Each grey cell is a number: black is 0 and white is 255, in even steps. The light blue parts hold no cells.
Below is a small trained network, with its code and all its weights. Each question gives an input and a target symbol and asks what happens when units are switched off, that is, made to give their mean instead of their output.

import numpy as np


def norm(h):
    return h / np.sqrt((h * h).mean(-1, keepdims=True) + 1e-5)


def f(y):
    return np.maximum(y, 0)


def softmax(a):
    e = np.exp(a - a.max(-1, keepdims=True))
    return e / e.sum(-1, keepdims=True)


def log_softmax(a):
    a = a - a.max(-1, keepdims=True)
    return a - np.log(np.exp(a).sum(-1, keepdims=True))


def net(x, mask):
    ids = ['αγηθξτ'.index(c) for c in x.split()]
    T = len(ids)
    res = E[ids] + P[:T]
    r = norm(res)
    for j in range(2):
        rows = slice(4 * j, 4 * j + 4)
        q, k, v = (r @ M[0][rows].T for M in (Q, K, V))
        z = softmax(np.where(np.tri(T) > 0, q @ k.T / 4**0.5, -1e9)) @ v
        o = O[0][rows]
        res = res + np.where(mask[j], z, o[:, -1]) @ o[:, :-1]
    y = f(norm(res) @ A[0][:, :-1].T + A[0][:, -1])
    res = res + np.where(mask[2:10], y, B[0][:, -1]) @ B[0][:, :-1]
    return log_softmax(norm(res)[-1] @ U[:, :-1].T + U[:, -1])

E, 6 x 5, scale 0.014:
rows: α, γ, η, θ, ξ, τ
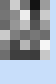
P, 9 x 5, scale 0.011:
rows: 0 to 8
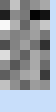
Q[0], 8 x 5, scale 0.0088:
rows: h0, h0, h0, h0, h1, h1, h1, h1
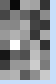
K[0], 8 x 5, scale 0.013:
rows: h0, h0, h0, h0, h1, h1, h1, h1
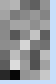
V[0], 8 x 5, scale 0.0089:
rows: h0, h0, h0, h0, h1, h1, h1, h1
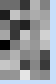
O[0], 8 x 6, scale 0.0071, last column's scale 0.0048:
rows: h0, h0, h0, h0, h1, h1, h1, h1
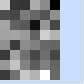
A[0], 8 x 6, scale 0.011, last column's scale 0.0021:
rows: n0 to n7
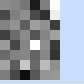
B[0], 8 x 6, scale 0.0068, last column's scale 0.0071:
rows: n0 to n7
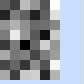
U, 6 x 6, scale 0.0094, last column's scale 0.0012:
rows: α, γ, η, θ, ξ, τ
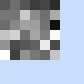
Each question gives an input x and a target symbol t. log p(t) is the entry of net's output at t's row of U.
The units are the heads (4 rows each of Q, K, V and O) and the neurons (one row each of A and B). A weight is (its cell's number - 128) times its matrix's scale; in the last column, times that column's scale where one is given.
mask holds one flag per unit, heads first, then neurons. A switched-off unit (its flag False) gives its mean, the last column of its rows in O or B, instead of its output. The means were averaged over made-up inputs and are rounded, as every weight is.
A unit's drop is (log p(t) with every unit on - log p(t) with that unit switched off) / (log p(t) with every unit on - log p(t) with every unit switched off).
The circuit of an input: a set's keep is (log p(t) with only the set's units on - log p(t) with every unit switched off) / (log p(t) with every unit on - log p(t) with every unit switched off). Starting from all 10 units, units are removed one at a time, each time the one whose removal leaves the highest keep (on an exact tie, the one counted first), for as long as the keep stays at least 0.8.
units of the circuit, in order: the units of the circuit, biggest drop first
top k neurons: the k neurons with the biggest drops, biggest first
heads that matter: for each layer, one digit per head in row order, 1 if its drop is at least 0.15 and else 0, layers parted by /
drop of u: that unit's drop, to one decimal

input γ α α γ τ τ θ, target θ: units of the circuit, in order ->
[h1 n1]
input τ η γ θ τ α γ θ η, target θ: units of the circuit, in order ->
[h0 n0]
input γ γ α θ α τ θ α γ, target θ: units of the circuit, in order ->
[h1 h0]
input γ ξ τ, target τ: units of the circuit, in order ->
[n7]
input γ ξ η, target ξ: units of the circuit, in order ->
[h1 n4]
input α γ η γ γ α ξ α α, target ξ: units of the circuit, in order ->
[h1 h0]
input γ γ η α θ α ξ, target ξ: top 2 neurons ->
[n4 n0]
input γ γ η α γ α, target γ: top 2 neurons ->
[n1 n4]
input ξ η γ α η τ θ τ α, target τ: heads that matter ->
10
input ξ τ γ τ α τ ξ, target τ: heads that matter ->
11
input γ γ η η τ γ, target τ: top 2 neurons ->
[n1 n3]
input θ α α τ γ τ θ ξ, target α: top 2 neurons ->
[n6 n7]
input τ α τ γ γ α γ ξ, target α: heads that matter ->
01
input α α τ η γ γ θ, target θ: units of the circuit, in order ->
[h1]
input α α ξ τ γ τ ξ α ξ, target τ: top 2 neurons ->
[n1 n7]
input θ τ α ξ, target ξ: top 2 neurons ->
[n4 n3]
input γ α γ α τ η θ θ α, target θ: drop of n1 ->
0.1
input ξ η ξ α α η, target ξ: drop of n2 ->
0.0
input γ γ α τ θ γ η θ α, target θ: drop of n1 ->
0.2
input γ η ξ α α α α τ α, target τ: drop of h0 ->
0.1
